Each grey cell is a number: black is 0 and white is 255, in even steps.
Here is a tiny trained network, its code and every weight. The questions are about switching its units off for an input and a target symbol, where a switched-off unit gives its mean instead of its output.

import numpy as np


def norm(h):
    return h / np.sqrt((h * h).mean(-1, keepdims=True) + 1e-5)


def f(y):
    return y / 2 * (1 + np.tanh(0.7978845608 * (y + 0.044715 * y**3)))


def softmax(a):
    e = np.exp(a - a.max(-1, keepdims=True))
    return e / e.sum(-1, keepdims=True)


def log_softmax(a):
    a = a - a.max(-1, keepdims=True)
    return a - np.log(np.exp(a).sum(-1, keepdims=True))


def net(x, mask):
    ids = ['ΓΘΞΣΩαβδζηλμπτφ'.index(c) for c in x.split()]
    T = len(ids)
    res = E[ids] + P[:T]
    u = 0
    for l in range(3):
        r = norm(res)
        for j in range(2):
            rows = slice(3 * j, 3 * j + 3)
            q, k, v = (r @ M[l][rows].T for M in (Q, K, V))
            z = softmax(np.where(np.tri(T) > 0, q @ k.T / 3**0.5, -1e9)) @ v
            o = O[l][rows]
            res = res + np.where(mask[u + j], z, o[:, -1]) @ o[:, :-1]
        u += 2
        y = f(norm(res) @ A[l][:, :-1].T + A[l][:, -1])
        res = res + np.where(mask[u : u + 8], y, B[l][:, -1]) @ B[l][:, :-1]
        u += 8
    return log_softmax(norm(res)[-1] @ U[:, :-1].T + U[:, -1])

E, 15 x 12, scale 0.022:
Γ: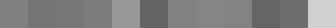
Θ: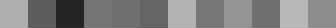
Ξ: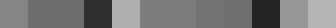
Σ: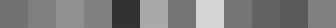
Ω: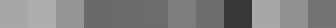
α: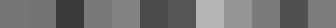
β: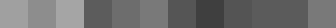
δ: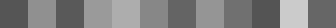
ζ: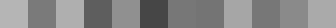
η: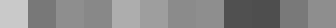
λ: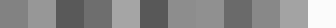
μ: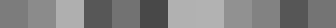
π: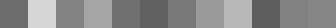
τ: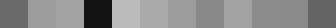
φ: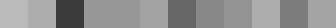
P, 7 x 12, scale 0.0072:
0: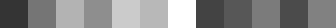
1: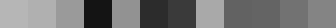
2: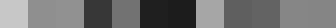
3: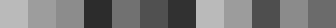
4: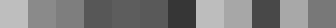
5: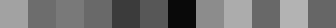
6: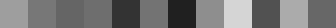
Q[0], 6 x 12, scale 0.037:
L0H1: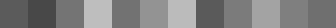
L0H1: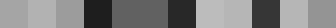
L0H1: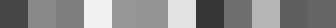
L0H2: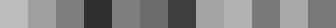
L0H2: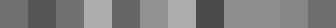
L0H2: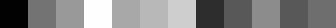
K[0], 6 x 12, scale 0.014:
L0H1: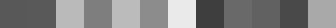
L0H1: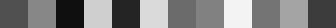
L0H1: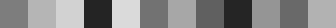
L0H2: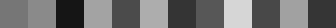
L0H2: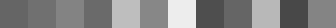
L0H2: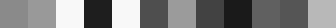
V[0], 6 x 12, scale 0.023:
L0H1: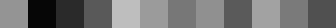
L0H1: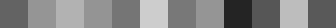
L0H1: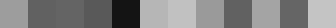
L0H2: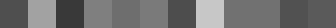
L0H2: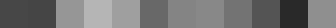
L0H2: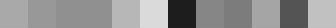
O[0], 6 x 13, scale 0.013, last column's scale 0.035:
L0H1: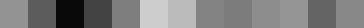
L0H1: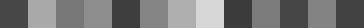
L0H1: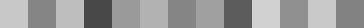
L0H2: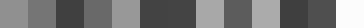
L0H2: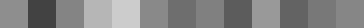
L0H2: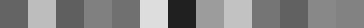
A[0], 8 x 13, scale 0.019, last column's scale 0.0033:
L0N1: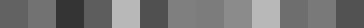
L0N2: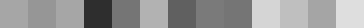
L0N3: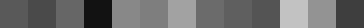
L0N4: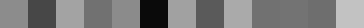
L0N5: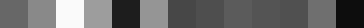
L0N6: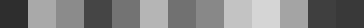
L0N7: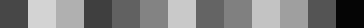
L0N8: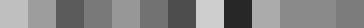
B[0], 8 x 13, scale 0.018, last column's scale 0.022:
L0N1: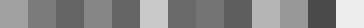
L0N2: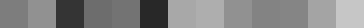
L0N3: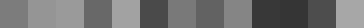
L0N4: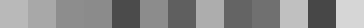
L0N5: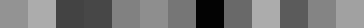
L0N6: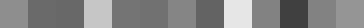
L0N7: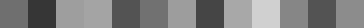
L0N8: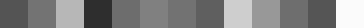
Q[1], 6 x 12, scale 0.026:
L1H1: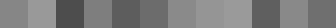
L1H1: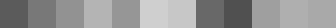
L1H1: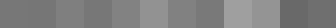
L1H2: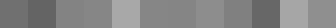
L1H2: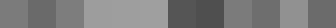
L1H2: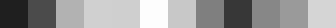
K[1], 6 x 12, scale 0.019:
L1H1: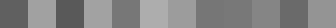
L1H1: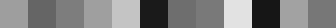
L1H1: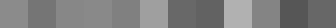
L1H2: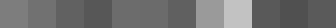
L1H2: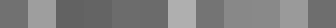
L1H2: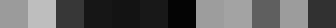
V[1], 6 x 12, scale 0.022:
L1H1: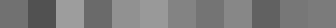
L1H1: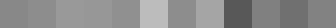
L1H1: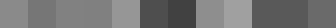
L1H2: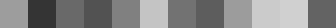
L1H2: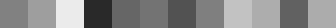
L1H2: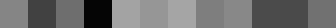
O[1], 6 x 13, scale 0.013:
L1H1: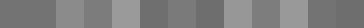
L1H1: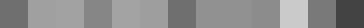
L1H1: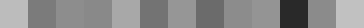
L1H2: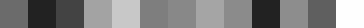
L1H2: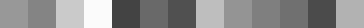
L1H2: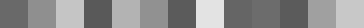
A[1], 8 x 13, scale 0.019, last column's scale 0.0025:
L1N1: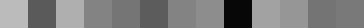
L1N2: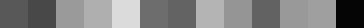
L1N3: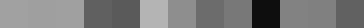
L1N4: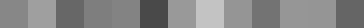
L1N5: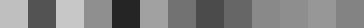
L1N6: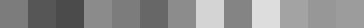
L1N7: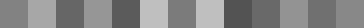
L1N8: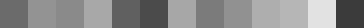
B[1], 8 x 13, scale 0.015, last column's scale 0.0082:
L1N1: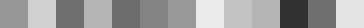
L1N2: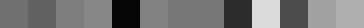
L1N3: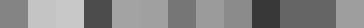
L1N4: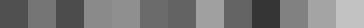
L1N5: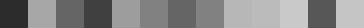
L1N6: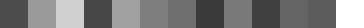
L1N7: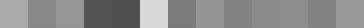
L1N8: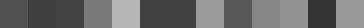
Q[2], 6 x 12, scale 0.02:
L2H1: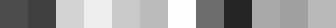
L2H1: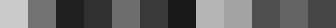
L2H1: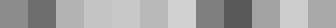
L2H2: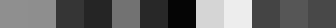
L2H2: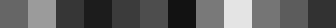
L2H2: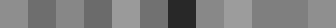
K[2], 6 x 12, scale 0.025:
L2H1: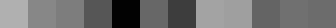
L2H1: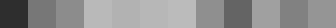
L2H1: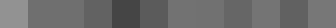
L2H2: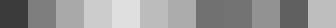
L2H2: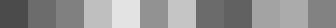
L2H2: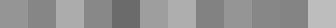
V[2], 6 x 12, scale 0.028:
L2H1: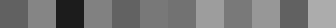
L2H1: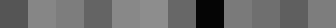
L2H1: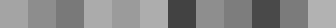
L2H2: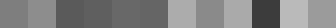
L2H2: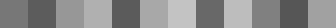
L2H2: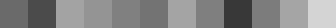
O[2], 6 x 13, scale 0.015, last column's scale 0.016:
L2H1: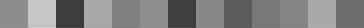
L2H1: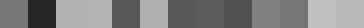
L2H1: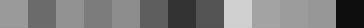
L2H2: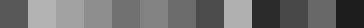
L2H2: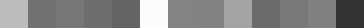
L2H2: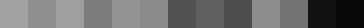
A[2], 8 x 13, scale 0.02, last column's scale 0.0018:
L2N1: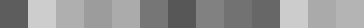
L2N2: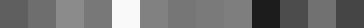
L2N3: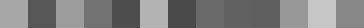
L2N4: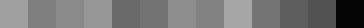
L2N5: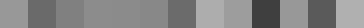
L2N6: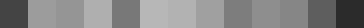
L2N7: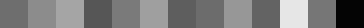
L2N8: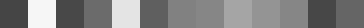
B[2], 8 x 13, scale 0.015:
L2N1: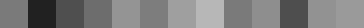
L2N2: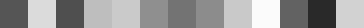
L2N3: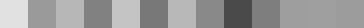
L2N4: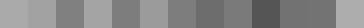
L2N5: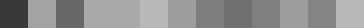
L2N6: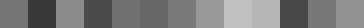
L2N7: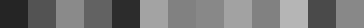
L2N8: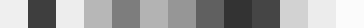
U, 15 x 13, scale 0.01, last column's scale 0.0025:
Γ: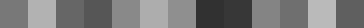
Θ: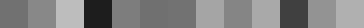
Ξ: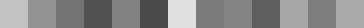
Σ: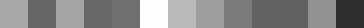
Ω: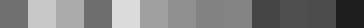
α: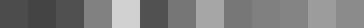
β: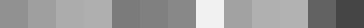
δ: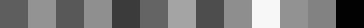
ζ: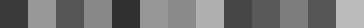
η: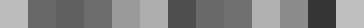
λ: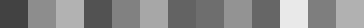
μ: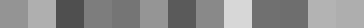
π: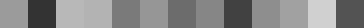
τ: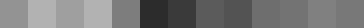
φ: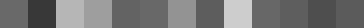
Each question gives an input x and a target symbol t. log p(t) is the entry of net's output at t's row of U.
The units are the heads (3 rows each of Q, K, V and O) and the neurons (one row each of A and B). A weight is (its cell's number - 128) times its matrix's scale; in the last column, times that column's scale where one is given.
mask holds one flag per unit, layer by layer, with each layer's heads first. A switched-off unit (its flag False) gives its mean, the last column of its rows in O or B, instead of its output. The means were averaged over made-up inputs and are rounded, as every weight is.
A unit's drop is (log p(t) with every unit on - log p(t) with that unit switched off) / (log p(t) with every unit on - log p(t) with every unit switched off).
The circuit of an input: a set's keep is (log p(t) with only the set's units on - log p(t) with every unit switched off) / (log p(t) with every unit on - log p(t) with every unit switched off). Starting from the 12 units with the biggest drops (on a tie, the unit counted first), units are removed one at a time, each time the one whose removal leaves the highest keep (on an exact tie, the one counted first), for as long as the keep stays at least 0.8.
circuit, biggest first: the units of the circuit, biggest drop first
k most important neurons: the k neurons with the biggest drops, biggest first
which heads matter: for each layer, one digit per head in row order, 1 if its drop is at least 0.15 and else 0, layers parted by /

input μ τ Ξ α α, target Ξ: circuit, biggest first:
[L0H2, L2H1, L1N1, L2N8]
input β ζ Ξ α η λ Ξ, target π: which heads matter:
11 / 00 / 10
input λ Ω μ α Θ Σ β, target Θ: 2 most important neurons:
[L0N4, L0N8]
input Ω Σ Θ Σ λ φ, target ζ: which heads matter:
11 / 10 / 10
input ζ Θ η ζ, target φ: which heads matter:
01 / 00 / 11
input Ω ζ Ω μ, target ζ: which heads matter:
01 / 10 / 10
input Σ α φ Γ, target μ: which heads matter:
01 / 00 / 00
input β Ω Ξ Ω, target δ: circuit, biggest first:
[L0H1, L0H2, L1H2, L0N8]
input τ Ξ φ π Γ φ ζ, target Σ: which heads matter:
11 / 00 / 11
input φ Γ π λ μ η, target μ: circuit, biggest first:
[L0H2, L2H2]
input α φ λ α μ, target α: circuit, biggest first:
[L2H2]
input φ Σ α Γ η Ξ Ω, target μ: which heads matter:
01 / 00 / 11
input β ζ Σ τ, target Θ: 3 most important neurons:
[L0N8, L2N8, L1N6]
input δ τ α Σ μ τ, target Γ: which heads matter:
10 / 01 / 10
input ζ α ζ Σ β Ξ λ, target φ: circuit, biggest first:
[L0H2, L2H1]
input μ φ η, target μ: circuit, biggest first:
[L0H2]
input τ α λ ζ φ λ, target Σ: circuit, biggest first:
[L0H2, L2H1]
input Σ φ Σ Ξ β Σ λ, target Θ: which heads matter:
10 / 00 / 00
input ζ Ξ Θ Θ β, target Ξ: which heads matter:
11 / 00 / 00
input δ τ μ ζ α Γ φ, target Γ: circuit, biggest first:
[L0H1, L1H2]
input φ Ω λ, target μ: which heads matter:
01 / 00 / 00
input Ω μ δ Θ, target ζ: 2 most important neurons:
[L0N7, L0N5]
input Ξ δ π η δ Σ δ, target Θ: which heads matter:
01 / 01 / 10
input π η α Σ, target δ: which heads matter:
10 / 01 / 00
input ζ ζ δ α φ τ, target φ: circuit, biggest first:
[L0H2, L2H1, L0N6]
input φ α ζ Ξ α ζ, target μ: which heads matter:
01 / 00 / 11
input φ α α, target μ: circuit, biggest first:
[L0H2, L2H2, L2H1]
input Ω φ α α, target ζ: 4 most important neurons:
[L0N7, L0N5, L1N5, L1N8]
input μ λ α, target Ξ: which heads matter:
01 / 01 / 11
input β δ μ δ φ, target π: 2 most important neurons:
[L0N5, L2N3]
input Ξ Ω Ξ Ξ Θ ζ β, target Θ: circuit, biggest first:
[L1H2, L0N3, L0H2, L0H1]
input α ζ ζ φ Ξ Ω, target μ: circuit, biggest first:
[L0H2]
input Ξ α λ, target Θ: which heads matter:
01 / 01 / 10
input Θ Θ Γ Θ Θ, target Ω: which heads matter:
11 / 01 / 01
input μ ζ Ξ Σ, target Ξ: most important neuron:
[L1N1]
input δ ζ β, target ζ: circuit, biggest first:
[L0H1]
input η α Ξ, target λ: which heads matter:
11 / 10 / 00
